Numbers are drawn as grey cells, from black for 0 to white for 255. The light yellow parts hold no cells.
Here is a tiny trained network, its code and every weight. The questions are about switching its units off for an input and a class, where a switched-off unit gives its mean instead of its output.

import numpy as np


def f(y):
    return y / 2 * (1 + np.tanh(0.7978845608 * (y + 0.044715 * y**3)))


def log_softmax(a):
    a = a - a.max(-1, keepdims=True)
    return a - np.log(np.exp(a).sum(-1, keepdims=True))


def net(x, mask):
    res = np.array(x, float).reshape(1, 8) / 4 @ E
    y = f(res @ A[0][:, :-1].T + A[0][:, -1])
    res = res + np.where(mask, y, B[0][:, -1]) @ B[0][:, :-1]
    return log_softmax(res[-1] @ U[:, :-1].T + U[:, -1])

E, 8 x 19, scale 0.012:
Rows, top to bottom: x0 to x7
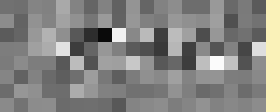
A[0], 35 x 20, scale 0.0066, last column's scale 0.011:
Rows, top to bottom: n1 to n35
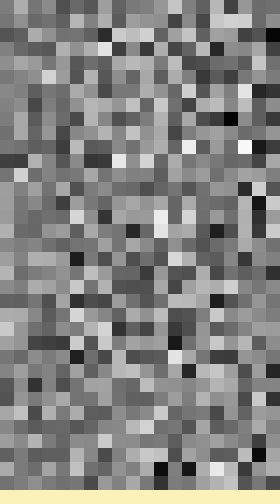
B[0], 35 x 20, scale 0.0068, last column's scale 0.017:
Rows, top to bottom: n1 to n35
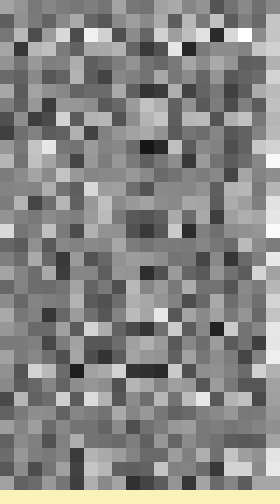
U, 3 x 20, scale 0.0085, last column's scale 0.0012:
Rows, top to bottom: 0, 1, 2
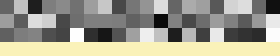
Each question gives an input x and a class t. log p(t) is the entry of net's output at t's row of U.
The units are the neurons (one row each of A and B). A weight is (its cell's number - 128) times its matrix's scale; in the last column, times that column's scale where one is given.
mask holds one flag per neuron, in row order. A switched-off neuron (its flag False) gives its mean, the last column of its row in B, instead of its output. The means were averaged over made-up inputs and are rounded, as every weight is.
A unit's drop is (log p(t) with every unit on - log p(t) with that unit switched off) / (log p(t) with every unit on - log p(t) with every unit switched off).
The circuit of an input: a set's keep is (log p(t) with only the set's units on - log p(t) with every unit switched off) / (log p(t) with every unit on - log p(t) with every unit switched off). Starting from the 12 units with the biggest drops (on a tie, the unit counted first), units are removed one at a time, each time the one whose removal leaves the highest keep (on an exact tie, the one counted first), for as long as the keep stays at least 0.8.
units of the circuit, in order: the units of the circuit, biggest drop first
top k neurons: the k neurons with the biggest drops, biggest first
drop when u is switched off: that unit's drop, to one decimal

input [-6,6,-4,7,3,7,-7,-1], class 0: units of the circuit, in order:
[n29]
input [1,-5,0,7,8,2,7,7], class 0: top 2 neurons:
[n34; n29]
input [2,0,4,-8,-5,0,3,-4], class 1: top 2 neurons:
[n11; n7]
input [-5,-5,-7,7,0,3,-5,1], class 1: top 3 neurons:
[n4; n20; n3]
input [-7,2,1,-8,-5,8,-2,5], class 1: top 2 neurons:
[n11; n7]
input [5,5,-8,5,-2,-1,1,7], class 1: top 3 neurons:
[n4; n20; n34]
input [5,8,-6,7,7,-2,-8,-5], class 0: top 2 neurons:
[n34; n29]
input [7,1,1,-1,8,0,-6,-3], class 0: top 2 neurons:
[n34; n27]
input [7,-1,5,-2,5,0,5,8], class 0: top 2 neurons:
[n3; n34]
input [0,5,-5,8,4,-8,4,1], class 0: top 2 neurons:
[n29; n34]
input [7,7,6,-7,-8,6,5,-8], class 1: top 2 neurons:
[n11; n7]
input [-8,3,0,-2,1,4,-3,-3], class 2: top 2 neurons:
[n3; n24]
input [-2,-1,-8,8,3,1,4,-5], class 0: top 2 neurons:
[n29; n11]
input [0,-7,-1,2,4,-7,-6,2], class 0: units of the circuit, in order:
[n34]
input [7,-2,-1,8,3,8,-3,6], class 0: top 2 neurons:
[n29; n34]
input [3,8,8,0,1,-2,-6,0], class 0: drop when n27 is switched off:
0.1
